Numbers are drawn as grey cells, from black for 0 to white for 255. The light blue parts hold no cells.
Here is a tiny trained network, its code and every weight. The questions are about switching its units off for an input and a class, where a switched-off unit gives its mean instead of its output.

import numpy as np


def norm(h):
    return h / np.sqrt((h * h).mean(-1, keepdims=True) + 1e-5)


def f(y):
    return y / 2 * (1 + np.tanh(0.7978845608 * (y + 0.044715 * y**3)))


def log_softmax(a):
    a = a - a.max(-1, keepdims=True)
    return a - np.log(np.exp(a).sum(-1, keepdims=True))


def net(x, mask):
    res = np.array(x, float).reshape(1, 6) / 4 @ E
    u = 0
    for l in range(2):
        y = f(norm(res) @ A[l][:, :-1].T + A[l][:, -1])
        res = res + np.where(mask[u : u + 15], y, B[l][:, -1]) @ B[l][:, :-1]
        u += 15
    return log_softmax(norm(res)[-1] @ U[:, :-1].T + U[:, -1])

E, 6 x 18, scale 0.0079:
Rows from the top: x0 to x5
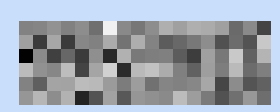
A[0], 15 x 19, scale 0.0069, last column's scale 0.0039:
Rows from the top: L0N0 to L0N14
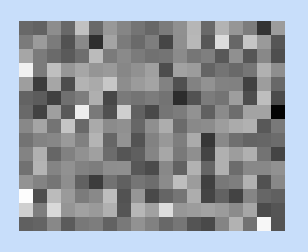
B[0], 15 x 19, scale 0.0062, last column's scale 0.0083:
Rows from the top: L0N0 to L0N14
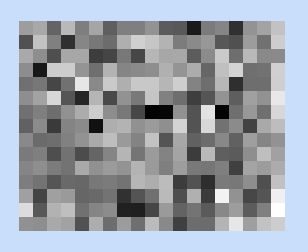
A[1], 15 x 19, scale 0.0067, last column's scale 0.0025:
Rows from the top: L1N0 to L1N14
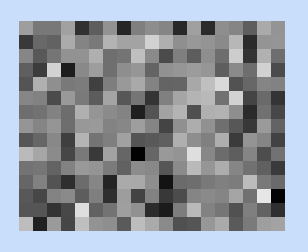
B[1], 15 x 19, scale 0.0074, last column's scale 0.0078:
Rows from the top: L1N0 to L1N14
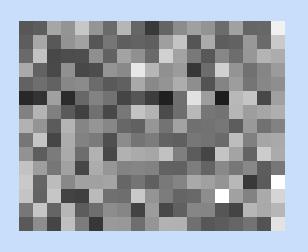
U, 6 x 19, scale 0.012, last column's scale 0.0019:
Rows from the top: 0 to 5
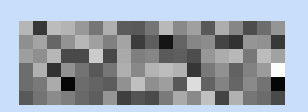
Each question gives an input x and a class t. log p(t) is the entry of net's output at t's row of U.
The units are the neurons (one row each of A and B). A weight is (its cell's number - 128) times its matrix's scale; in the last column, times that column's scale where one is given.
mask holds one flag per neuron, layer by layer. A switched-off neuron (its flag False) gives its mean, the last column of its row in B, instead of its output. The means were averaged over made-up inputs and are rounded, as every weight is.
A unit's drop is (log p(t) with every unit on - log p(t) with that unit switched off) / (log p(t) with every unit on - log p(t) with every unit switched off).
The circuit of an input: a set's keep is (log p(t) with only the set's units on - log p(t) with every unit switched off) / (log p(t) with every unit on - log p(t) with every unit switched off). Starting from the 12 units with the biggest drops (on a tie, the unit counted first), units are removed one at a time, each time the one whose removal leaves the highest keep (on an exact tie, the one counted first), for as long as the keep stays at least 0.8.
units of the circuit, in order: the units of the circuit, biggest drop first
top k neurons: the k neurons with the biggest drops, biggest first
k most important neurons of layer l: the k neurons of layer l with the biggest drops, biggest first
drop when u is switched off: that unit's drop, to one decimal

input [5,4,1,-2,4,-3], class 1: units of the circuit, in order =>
L0N6
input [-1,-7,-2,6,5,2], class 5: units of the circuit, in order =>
L0N7, L1N5, L0N5
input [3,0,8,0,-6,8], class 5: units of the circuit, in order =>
L0N4, L1N9, L0N5
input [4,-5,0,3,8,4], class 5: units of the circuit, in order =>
L1N5, L0N7
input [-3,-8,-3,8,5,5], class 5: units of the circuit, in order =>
L0N7, L1N5, L0N5
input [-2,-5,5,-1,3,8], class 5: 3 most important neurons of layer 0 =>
L0N5, L0N0, L0N4
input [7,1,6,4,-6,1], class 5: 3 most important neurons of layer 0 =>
L0N5, L0N4, L0N0
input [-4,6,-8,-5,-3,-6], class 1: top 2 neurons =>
L0N6, L1N13
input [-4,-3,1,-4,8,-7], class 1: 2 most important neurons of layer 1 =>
L1N13, L1N9
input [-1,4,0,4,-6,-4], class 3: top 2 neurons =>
L0N4, L1N14
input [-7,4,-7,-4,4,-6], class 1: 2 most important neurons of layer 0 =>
L0N6, L0N13
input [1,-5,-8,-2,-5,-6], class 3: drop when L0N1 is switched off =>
0.2
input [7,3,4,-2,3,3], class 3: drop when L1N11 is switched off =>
0.1
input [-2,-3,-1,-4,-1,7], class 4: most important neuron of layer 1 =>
L1N14
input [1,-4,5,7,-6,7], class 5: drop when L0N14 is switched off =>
0.2
